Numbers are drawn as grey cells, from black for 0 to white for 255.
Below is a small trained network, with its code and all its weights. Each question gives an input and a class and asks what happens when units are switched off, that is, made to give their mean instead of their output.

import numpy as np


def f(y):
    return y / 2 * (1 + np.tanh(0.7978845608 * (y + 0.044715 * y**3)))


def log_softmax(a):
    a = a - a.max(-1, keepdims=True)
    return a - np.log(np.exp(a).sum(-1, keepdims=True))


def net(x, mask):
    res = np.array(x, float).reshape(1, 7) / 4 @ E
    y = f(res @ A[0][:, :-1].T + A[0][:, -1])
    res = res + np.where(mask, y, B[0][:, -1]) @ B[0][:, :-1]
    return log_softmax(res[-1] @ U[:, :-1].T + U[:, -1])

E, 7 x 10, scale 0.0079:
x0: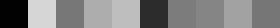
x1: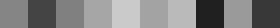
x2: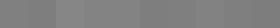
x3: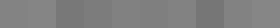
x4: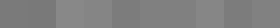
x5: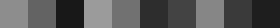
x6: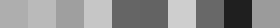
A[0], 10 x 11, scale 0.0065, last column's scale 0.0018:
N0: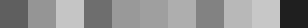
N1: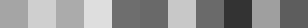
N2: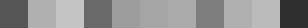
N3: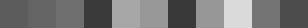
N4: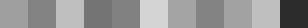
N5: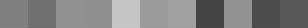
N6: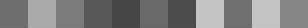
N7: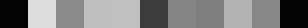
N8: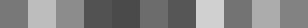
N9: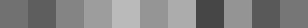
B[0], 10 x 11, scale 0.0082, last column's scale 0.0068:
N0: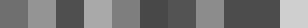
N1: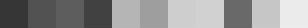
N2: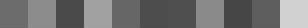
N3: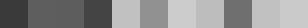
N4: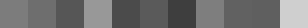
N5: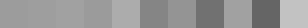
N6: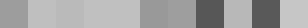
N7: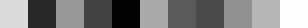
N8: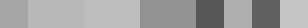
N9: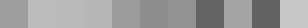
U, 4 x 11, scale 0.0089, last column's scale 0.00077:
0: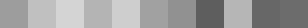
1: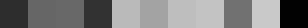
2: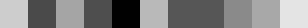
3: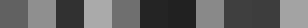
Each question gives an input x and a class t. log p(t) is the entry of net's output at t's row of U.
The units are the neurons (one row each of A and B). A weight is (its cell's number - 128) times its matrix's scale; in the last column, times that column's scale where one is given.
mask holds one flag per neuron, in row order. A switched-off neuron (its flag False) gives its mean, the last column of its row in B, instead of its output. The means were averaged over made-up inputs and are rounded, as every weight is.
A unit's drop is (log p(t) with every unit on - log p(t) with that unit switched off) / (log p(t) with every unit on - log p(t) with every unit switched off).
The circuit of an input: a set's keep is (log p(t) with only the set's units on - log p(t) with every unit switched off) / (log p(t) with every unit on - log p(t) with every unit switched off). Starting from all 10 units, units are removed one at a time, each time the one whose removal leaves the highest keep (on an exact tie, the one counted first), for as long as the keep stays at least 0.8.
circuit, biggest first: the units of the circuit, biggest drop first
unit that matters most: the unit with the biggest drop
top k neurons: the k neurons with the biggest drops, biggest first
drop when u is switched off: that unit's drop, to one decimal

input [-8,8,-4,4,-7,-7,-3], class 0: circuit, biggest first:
(N7)
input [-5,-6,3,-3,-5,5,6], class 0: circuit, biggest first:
(N6 N8)
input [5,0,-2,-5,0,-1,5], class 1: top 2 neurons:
(N1 N4)
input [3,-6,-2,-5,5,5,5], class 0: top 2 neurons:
(N6 N8)
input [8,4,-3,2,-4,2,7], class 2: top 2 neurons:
(N7 N3)
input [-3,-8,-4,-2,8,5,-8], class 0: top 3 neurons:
(N6 N8 N1)
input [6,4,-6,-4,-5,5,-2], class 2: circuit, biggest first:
(N7 N0)
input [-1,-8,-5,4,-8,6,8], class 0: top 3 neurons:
(N6 N8 N3)
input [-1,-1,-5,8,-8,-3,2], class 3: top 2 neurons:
(N7 N3)
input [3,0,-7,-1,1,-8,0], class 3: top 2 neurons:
(N0 N2)
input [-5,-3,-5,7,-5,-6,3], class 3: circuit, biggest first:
(N7 N4 N0)
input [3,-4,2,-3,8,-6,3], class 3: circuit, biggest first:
(N2 N0)
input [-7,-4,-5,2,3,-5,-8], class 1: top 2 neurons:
(N3 N7)
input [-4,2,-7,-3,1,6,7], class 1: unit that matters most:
N1
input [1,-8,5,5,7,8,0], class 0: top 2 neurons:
(N6 N8)
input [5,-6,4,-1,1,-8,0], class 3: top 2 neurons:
(N2 N0)
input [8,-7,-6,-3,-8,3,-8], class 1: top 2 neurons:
(N3 N9)
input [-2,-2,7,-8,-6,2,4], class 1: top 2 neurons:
(N7 N1)
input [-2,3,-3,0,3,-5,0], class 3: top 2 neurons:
(N7 N4)
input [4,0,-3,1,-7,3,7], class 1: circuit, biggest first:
(N1)
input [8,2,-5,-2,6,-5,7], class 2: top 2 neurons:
(N7 N3)
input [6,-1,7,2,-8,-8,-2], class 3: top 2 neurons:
(N0 N2)
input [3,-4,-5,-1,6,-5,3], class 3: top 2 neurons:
(N2 N0)
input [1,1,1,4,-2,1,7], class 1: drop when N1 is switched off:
0.2
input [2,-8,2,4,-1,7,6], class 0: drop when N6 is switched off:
0.3
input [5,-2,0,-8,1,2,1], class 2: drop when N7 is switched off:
0.4
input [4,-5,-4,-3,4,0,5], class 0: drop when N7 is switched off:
-0.1
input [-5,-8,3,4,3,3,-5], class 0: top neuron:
(N6)
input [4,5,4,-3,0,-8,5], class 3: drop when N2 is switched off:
0.3
